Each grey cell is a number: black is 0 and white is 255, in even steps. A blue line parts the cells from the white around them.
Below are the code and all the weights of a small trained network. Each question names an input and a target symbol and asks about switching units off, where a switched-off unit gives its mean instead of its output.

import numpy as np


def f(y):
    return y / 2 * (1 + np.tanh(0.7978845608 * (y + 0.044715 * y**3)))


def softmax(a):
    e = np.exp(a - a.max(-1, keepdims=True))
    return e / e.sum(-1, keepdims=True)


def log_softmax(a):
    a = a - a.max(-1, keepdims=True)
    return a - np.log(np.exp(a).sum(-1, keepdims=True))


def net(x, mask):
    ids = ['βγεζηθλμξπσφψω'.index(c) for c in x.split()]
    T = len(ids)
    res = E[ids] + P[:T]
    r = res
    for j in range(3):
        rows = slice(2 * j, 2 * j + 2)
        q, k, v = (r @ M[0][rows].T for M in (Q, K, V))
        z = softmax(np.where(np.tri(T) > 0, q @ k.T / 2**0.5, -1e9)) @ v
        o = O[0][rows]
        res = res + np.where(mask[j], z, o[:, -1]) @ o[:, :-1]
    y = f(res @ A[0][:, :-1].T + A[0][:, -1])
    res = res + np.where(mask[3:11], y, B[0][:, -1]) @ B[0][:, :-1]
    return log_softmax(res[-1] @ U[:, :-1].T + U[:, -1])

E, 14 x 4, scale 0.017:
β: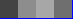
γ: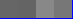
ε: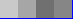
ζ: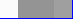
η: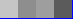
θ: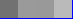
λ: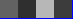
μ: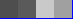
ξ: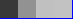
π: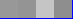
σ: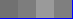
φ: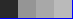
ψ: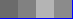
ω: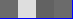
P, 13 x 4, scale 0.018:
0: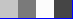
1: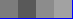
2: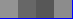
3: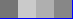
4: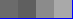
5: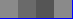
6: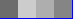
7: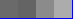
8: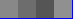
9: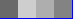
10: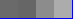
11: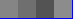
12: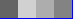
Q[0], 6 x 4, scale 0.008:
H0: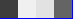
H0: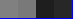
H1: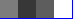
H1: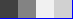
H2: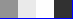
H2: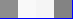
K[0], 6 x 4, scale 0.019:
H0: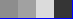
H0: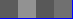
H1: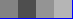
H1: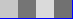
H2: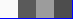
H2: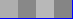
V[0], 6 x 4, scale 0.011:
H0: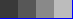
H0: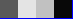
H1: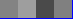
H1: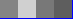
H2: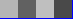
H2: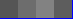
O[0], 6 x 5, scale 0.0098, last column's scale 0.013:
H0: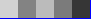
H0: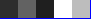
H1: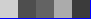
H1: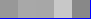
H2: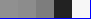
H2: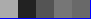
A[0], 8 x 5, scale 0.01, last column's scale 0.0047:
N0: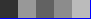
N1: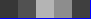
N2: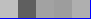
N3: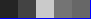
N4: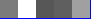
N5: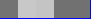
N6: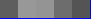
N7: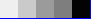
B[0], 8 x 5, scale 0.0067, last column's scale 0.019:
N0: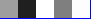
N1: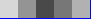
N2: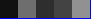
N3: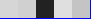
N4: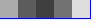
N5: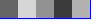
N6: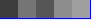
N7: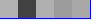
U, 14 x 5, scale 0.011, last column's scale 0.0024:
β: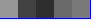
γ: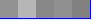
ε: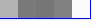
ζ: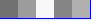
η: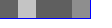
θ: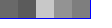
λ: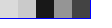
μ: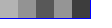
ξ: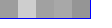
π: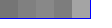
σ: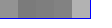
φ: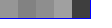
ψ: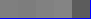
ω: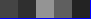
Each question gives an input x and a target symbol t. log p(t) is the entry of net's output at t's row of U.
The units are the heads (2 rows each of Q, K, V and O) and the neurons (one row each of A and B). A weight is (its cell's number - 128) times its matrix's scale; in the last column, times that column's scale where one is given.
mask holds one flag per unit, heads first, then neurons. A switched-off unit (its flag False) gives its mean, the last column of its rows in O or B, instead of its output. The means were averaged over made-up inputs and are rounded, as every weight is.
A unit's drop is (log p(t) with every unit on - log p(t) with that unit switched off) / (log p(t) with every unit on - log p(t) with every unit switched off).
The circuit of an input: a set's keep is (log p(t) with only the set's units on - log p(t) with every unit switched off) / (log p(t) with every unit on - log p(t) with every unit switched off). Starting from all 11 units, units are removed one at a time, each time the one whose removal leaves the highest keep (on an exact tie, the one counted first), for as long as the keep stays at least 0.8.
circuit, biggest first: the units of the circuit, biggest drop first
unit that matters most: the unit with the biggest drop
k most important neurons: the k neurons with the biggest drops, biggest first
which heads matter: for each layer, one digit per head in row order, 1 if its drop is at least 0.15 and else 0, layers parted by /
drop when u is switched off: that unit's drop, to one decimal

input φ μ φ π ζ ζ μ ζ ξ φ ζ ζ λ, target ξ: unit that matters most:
N3
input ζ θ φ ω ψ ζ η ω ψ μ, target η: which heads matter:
001
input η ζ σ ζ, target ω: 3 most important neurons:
N3; N0; N1
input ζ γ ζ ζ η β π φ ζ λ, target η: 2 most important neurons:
N3; N5
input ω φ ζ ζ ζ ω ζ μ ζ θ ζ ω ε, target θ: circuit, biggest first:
H0; N0
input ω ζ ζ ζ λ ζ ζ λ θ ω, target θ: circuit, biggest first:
N0; H0
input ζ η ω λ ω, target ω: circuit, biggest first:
N0; H0
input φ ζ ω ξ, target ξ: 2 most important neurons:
N3; N1
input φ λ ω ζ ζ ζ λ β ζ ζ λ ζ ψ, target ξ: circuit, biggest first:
H2; H0
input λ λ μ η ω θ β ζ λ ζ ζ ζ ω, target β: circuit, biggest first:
H2; N4
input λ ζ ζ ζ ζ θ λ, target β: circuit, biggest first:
H0; H2
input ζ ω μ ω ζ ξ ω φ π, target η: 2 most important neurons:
N0; N5
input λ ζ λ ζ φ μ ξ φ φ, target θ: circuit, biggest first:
N0; H2
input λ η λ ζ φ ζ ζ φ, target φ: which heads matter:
101
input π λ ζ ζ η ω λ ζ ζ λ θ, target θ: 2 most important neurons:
N0; N4
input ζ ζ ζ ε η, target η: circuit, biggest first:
N0; H2; H0
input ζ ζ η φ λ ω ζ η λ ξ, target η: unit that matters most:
H2
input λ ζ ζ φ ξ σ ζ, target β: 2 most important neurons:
N4; N5
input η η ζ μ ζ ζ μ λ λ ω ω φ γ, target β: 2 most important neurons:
N4; N3
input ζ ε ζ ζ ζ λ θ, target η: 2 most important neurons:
N5; N4
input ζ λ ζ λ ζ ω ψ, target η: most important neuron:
N5
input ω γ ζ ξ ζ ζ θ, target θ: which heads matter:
100
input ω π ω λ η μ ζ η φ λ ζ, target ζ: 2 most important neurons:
N3; N4
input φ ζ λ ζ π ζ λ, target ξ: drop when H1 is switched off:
0.1
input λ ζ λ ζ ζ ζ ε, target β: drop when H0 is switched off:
0.4
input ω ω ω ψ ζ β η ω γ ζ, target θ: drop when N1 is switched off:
0.1
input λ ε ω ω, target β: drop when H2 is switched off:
0.6
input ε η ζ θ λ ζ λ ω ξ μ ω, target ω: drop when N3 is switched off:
0.3
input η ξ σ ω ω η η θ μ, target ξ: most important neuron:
N4
